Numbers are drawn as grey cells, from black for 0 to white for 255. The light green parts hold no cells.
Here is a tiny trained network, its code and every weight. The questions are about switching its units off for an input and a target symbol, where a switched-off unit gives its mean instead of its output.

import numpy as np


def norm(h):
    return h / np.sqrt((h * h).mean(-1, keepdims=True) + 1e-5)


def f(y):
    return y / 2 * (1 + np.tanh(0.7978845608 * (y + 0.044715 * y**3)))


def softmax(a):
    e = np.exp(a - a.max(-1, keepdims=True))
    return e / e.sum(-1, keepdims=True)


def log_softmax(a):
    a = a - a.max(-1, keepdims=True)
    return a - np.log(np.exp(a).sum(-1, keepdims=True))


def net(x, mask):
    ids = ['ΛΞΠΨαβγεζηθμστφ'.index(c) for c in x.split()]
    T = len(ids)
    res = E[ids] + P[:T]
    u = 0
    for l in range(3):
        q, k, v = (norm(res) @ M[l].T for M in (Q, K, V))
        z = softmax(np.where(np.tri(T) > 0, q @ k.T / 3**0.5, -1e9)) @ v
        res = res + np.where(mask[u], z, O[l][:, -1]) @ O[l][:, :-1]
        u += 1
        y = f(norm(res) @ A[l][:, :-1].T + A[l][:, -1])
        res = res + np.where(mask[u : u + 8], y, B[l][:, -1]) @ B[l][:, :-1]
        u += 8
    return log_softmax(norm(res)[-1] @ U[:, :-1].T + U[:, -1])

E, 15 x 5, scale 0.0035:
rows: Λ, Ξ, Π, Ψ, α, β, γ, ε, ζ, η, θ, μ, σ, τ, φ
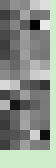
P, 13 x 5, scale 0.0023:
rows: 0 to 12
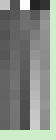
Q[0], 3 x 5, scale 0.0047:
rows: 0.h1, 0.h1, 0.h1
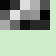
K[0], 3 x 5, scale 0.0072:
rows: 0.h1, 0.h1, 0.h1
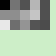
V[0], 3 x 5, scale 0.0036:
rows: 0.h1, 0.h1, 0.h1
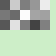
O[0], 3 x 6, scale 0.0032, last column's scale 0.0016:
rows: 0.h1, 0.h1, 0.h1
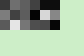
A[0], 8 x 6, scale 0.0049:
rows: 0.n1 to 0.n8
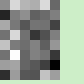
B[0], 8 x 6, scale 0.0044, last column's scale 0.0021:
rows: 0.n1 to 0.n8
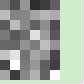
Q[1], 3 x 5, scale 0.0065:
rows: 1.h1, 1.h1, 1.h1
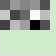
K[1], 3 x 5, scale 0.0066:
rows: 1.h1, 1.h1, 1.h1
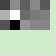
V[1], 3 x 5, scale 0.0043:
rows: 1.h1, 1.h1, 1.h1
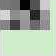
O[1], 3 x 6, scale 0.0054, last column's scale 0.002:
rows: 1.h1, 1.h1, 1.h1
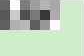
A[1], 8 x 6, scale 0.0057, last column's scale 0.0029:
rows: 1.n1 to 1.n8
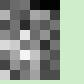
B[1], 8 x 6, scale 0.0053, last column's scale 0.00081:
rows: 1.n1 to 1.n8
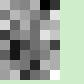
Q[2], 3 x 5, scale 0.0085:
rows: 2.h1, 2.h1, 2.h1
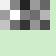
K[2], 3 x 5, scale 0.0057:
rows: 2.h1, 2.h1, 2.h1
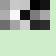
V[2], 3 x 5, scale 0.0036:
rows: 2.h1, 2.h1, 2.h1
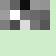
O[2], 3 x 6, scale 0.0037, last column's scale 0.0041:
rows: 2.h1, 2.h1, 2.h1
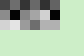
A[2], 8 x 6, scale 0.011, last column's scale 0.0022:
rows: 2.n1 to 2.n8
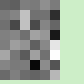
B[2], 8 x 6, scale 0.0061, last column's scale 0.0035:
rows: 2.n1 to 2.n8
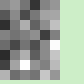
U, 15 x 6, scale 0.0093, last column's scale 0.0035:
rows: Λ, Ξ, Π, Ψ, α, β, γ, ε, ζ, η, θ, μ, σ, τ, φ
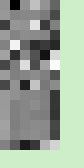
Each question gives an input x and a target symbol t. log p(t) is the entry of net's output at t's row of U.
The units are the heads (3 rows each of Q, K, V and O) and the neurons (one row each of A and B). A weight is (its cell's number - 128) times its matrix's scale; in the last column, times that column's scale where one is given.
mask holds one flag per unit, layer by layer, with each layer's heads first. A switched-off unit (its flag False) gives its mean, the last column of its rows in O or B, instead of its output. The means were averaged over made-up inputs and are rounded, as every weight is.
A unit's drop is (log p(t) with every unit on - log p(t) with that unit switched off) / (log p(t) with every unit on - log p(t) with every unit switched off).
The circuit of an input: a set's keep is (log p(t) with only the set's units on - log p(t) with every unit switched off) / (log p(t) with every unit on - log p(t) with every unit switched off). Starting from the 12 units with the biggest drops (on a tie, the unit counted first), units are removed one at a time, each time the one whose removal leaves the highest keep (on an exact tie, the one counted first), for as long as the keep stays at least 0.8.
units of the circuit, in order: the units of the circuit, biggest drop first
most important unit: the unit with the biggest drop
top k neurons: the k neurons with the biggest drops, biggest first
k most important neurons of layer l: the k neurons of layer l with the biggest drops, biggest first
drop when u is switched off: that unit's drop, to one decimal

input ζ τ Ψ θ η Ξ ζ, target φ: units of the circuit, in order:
1.n5
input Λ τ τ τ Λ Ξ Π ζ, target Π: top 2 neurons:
0.n4, 0.n5
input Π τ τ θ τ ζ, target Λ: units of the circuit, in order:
2.h1, 1.h1, 0.h1
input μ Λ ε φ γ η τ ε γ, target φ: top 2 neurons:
2.n7, 2.n6
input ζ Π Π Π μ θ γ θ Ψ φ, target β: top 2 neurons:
0.n8, 1.n1
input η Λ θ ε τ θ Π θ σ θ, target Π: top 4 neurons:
1.n7, 1.n6, 0.n1, 1.n4
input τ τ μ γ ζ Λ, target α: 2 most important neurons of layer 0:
0.n8, 0.n5
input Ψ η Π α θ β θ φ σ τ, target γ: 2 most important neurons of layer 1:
1.n7, 1.n6
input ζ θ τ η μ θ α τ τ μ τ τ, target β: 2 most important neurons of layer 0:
0.n7, 0.n8
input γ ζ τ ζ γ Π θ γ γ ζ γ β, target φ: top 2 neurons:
1.n7, 2.n7
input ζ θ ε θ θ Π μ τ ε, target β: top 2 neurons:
1.n1, 0.n1
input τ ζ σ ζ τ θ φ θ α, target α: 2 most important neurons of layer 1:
1.n5, 1.n8
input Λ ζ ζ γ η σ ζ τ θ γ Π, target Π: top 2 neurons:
0.n8, 0.n4
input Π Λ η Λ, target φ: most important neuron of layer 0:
0.n4
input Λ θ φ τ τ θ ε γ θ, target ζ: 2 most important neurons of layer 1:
1.n7, 1.n3
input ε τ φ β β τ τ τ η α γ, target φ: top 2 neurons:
2.n7, 1.n7
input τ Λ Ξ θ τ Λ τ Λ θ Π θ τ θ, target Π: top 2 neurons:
1.n7, 0.n1
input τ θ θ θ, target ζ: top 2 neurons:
1.n7, 2.n7
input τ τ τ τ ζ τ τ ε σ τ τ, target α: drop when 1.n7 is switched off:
0.3
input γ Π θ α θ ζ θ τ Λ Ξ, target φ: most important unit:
0.h1
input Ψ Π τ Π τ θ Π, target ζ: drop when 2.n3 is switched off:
0.2
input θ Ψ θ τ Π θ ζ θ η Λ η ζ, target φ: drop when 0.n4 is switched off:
0.1
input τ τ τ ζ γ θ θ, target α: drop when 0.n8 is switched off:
0.1
